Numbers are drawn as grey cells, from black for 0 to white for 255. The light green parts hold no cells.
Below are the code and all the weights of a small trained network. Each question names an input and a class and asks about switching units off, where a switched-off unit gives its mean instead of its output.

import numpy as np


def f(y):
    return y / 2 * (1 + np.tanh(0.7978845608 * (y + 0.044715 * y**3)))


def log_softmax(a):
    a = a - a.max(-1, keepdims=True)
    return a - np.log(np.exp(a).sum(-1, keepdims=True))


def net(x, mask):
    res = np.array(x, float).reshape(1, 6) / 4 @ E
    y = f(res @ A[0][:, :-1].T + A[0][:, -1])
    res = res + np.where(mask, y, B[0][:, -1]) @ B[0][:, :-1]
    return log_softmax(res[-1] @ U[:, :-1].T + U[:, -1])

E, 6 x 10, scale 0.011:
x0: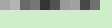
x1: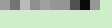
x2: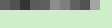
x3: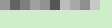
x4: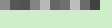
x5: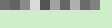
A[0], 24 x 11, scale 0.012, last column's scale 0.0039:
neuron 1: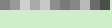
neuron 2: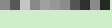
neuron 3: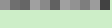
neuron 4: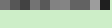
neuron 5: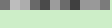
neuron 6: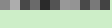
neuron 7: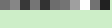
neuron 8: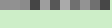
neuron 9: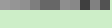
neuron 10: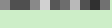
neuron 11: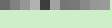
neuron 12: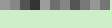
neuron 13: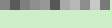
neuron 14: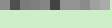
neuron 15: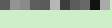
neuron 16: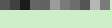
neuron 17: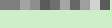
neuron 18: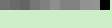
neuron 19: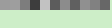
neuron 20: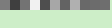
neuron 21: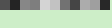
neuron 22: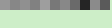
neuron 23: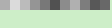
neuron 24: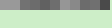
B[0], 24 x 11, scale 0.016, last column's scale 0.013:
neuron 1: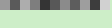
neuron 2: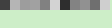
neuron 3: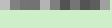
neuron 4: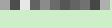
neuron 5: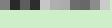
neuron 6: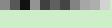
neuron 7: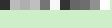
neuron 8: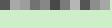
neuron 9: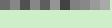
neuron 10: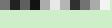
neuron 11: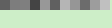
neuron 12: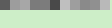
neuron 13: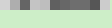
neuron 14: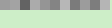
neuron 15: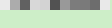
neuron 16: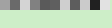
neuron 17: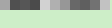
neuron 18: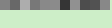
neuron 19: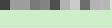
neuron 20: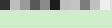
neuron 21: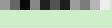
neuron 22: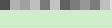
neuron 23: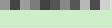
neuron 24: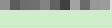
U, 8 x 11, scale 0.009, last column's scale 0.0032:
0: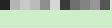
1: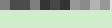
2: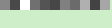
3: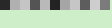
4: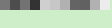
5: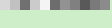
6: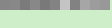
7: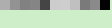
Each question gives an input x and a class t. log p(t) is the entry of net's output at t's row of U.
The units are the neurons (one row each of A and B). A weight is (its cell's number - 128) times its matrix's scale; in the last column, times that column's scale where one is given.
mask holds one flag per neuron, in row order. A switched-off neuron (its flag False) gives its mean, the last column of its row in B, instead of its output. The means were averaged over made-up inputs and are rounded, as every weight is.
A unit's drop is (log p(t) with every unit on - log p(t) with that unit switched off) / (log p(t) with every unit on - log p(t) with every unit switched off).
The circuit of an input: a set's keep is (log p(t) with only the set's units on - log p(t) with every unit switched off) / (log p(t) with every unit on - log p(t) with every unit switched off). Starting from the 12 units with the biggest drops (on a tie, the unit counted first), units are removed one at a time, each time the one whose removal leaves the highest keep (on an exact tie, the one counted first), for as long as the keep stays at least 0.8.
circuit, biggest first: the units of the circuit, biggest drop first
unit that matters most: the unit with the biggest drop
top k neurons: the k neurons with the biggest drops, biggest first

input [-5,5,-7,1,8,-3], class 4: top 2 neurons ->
neuron 10; neuron 16
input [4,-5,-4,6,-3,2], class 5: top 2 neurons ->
neuron 13; neuron 2
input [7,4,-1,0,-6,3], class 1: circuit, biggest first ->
neuron 6
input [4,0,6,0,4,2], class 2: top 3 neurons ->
neuron 16; neuron 21; neuron 4
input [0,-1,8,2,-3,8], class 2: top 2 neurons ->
neuron 16; neuron 4
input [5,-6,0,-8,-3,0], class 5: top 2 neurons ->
neuron 15; neuron 2
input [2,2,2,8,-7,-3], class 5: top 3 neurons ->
neuron 10; neuron 13; neuron 14
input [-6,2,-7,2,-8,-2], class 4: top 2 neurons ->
neuron 5; neuron 17
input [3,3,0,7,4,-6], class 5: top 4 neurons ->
neuron 13; neuron 20; neuron 14; neuron 3
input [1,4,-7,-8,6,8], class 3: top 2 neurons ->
neuron 20; neuron 16
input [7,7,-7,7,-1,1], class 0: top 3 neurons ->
neuron 22; neuron 2; neuron 21
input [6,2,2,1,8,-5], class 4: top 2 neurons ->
neuron 10; neuron 21
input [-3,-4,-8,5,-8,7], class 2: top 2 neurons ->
neuron 1; neuron 10
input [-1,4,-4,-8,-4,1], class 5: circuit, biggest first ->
neuron 15
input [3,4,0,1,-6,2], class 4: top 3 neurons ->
neuron 7; neuron 5; neuron 17
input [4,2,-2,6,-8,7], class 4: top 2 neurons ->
neuron 17; neuron 5
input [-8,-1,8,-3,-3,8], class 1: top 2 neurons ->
neuron 21; neuron 1
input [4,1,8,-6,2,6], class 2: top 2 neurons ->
neuron 16; neuron 4
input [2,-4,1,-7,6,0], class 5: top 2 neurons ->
neuron 15; neuron 5
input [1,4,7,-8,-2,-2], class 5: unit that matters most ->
neuron 15
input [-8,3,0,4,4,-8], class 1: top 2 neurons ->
neuron 21; neuron 20
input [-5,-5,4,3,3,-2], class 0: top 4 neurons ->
neuron 7; neuron 6; neuron 23; neuron 1
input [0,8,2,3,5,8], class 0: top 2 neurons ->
neuron 2; neuron 22
